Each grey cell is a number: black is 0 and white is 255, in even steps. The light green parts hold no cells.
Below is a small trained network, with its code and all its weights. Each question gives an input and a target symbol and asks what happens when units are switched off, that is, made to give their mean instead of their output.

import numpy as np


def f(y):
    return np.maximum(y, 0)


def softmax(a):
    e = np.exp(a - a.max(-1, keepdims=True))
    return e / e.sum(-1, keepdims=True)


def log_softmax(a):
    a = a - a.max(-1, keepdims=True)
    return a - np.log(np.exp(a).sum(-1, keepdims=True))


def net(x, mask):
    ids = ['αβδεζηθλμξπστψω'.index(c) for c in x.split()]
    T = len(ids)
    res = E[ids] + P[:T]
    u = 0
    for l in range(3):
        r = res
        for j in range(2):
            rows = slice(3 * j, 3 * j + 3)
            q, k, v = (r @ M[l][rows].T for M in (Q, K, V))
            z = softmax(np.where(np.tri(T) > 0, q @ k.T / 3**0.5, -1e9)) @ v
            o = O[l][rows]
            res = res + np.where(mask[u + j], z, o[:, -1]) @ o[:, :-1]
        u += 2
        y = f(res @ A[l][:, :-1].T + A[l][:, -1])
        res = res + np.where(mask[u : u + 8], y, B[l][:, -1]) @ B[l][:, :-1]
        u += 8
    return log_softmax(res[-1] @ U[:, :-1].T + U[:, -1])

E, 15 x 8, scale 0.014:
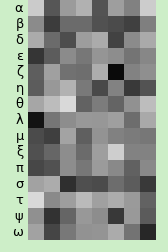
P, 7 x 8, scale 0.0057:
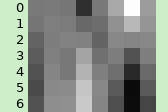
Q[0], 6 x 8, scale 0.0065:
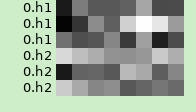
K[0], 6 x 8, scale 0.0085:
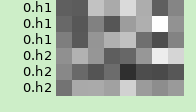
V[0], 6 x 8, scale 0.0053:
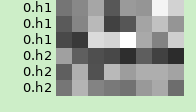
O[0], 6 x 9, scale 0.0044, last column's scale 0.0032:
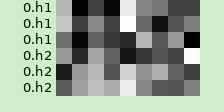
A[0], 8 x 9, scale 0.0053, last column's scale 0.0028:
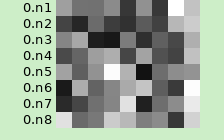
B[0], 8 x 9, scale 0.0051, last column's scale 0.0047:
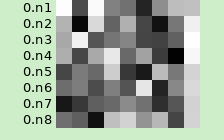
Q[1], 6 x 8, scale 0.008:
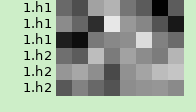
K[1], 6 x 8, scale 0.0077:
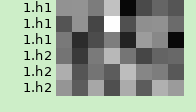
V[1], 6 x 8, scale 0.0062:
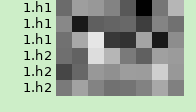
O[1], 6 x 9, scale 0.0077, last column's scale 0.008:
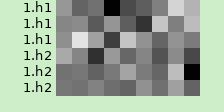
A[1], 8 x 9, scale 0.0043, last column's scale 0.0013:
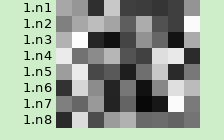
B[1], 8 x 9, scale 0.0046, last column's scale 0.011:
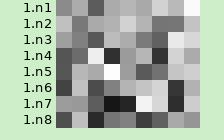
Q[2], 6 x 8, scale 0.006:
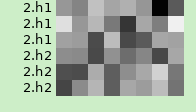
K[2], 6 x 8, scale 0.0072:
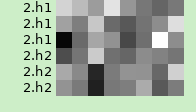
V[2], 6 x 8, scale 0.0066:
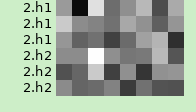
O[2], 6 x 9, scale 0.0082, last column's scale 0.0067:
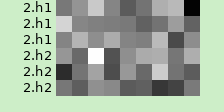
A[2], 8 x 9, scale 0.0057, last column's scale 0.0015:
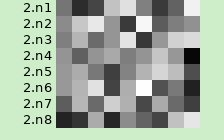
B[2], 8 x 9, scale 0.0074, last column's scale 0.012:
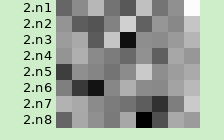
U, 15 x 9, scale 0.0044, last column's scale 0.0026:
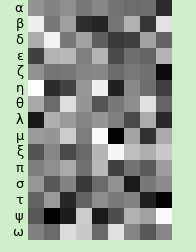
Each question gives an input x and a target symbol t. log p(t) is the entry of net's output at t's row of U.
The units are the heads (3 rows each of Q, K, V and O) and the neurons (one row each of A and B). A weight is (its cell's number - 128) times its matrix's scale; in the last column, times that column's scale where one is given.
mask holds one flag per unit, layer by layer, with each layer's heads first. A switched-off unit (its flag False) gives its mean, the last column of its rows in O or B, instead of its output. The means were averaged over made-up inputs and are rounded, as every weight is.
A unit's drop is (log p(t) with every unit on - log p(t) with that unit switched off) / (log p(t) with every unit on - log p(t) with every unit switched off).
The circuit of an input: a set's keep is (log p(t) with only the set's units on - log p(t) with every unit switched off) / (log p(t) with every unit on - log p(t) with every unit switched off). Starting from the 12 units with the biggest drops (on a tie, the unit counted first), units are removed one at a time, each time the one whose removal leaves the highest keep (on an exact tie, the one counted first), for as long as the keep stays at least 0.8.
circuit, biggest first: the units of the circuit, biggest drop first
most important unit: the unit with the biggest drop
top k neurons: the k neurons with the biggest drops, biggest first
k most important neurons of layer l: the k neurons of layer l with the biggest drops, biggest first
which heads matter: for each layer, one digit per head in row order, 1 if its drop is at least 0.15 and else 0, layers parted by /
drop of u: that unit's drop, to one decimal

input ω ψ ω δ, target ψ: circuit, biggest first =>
[1.h1 0.n5]
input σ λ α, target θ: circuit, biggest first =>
[2.h1 0.n1]
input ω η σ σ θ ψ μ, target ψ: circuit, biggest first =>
[0.n5 1.h1 0.n7]
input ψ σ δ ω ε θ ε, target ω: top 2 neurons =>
[0.n4 2.n1]
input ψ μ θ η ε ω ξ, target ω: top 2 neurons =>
[2.n1 0.n8]
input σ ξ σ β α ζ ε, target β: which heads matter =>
11 / 10 / 00
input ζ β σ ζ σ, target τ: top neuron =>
[0.n5]
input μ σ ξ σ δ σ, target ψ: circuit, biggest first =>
[1.h1 0.n5 0.h1]
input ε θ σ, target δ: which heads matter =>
10 / 00 / 00
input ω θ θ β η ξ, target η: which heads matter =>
00 / 10 / 00
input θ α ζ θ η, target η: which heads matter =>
00 / 10 / 00
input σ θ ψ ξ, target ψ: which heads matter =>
10 / 10 / 00
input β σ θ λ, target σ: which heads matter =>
10 / 00 / 10
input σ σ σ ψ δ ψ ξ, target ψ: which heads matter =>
00 / 10 / 00
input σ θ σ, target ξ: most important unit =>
2.h2
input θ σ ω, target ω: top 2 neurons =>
[2.n1 0.n8]
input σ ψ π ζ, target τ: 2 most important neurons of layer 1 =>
[1.n6 1.n7]
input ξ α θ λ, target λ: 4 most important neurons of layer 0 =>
[0.n7 0.n6 0.n4 0.n3]
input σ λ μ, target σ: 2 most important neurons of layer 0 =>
[0.n2 0.n3]
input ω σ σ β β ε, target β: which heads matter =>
01 / 10 / 00
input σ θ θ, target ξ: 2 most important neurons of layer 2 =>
[2.n5 2.n6]
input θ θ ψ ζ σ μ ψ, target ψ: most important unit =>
0.n5
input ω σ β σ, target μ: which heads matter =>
01 / 01 / 01
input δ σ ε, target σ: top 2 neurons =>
[0.n3 0.n2]
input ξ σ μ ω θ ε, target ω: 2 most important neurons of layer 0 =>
[0.n4 0.n8]
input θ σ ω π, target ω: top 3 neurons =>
[2.n1 0.n4 0.n8]
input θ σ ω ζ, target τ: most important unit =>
2.h1
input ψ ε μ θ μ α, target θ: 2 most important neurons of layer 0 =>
[0.n1 0.n3]
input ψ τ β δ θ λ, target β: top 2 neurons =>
[1.n7 0.n1]
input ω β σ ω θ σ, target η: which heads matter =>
11 / 11 / 01
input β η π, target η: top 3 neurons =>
[0.n4 2.n6 2.n1]
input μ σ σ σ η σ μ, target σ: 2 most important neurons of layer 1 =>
[1.n3 1.n5]
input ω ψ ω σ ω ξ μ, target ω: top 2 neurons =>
[0.n4 2.n1]
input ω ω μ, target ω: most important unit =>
1.h1
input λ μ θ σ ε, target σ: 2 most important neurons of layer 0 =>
[0.n2 0.n3]
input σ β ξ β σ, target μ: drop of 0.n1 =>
0.4
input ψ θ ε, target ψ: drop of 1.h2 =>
0.2
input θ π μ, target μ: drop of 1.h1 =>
0.2
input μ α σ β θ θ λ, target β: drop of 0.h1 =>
0.2
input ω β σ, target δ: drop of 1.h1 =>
0.1
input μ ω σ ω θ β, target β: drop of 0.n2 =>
0.1
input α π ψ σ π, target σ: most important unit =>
2.h1
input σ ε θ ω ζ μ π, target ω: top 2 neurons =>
[0.n4 2.n1]
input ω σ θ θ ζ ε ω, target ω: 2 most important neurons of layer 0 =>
[0.n8 0.n4]
